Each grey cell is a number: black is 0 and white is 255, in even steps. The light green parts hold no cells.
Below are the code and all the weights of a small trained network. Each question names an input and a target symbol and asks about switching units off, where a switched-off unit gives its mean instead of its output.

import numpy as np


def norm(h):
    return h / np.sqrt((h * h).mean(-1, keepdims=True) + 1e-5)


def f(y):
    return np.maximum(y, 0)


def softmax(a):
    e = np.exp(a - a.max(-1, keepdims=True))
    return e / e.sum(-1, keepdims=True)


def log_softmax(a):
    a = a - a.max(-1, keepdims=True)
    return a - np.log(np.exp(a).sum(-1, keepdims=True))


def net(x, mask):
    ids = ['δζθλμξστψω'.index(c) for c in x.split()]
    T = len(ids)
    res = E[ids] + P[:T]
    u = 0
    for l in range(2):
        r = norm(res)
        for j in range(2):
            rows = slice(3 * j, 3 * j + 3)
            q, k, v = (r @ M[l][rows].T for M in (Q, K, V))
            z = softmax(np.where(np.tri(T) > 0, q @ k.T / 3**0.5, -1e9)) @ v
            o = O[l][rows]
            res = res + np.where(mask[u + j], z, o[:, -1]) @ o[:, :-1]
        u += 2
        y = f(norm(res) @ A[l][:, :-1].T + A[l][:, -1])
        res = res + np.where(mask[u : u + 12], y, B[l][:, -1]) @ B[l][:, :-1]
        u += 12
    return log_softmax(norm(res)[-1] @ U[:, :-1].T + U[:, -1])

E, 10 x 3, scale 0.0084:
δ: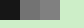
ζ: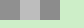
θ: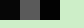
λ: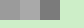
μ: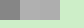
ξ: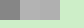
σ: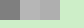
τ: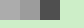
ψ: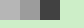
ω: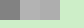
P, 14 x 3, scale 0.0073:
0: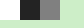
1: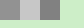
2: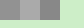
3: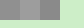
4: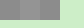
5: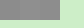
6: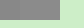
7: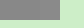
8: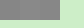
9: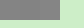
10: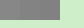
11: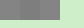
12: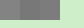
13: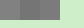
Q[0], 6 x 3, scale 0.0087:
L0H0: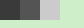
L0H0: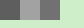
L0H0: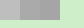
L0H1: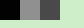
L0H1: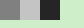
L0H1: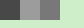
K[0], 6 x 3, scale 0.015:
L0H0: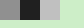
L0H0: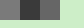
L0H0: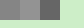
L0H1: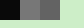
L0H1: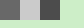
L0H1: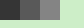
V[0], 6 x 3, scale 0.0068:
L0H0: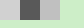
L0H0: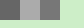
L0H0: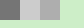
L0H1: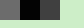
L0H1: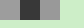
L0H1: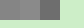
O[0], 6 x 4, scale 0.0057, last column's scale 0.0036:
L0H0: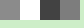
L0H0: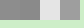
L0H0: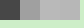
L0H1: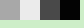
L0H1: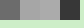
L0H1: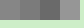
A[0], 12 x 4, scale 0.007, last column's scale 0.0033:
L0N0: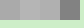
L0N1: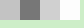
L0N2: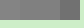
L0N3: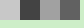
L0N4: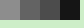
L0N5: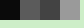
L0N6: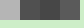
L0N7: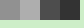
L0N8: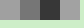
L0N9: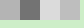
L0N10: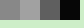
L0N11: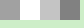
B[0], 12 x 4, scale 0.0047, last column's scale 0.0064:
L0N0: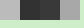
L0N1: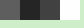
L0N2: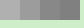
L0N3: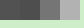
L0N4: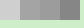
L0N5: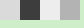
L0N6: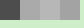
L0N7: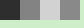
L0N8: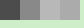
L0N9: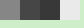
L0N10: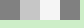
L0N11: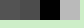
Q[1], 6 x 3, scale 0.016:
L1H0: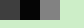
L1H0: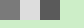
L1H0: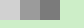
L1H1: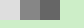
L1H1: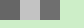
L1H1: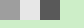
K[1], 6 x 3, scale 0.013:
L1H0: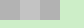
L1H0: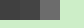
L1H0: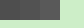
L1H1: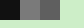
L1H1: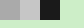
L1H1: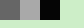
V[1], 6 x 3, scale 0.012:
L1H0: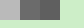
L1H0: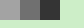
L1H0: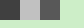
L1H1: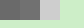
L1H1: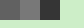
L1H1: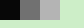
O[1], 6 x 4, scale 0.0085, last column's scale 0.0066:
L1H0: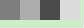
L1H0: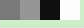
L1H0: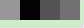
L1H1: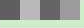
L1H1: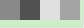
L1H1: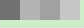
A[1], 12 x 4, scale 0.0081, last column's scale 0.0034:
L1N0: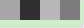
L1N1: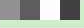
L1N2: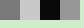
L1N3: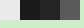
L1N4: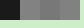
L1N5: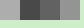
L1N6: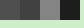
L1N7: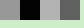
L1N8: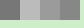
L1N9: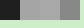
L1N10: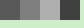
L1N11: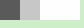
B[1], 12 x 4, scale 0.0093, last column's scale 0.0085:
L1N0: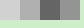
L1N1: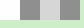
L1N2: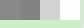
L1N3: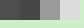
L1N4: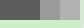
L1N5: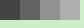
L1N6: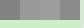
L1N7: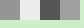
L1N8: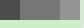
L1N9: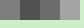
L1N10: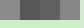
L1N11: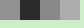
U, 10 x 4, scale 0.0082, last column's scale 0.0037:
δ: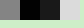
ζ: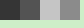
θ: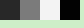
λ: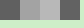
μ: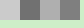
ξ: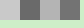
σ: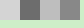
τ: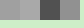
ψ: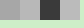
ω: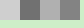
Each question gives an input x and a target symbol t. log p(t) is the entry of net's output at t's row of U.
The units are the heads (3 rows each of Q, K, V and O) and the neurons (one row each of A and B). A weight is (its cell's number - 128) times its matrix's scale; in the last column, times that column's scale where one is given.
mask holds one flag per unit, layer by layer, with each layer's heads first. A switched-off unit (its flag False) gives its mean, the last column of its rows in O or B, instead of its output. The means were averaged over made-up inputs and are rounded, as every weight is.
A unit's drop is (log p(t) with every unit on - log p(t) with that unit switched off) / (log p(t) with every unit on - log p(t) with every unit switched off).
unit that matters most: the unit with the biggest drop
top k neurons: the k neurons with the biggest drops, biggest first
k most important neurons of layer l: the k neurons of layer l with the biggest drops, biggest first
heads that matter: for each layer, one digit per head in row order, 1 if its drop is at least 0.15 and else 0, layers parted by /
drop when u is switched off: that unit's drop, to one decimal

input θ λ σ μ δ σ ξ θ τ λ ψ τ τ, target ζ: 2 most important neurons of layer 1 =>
[L1N11, L1N9]
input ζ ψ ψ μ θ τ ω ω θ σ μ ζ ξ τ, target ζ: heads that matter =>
01 / 01
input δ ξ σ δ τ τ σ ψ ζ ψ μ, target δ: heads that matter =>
11 / 10
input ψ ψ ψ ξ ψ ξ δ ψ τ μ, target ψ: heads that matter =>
10 / 01
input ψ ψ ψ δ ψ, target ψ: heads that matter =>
11 / 01
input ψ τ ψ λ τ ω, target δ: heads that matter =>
10 / 00
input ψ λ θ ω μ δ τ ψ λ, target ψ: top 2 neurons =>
[L0N5, L1N3]
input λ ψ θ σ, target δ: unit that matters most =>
L0H1
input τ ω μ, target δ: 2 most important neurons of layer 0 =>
[L0N11, L0N5]
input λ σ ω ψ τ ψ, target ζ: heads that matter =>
00 / 01
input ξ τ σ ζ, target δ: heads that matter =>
10 / 00
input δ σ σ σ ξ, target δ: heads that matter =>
11 / 10
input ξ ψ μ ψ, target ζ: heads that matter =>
01 / 01
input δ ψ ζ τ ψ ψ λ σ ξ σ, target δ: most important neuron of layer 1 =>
[L1N2]
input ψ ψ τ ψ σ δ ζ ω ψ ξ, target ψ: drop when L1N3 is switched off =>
0.1
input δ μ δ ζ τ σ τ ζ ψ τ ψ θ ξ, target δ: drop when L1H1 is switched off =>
-0.2
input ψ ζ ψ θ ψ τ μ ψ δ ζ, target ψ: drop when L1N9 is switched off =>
0.0
